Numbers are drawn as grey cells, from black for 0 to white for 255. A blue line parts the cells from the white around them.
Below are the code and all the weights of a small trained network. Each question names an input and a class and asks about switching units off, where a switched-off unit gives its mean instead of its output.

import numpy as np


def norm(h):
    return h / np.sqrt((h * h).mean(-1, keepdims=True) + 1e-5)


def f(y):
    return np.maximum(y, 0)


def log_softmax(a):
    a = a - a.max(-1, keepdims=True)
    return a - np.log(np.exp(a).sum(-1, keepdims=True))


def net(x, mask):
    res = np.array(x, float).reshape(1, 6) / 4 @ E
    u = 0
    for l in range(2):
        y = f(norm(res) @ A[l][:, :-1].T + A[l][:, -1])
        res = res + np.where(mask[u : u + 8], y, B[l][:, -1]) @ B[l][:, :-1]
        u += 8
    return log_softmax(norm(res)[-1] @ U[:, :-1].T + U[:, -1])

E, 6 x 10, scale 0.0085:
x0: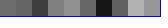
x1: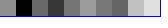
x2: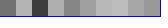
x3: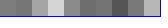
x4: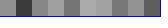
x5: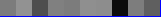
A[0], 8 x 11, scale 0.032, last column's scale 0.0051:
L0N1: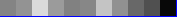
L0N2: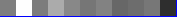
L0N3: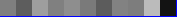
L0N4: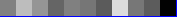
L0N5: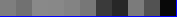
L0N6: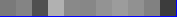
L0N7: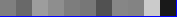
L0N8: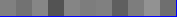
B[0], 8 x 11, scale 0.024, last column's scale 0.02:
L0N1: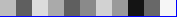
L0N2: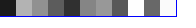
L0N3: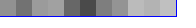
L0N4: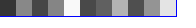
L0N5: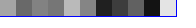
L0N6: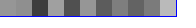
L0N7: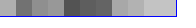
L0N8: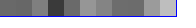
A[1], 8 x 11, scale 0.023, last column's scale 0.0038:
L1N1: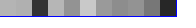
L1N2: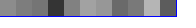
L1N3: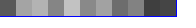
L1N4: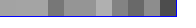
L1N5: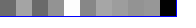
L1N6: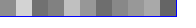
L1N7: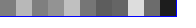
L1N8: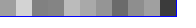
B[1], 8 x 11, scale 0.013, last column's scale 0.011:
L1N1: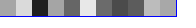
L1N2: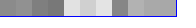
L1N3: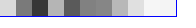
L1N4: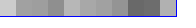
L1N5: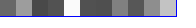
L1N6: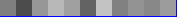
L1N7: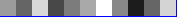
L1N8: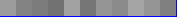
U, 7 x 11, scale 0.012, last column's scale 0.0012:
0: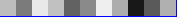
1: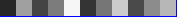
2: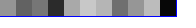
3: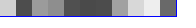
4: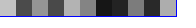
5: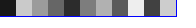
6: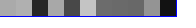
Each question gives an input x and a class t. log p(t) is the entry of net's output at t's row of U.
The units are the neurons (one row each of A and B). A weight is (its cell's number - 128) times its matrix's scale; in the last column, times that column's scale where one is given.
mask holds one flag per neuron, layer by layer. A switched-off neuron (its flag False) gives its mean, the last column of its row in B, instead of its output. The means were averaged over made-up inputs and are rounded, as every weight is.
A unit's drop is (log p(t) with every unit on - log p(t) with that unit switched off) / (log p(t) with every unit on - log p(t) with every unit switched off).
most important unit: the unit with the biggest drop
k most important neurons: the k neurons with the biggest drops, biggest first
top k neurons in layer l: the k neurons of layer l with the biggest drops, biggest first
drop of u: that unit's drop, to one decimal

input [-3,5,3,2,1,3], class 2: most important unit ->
L0N1
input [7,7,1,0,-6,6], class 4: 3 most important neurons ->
L0N5, L1N3, L0N2
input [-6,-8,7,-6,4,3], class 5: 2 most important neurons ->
L0N2, L1N7
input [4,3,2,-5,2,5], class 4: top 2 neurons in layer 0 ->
L0N2, L0N4
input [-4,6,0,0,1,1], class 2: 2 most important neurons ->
L0N8, L1N2
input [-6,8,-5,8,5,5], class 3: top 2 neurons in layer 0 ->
L0N3, L0N7
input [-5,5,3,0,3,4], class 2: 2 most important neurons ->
L0N1, L0N4
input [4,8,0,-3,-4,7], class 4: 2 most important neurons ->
L0N5, L0N2
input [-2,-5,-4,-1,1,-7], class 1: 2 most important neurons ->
L0N4, L1N5
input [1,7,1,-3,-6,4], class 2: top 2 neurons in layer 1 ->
L1N2, L1N3
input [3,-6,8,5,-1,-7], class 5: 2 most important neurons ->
L0N2, L0N6
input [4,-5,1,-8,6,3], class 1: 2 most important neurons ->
L0N4, L0N1
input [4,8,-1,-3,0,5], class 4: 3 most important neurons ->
L0N5, L0N2, L1N3
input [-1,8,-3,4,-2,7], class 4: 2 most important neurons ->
L0N5, L1N3
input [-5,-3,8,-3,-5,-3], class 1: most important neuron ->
L0N4
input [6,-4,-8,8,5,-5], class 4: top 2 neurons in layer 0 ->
L0N5, L0N1
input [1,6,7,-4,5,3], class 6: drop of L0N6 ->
0.1
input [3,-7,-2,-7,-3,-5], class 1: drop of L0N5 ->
0.0
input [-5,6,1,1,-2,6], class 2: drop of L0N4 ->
0.1
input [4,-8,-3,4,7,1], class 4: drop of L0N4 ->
-0.1
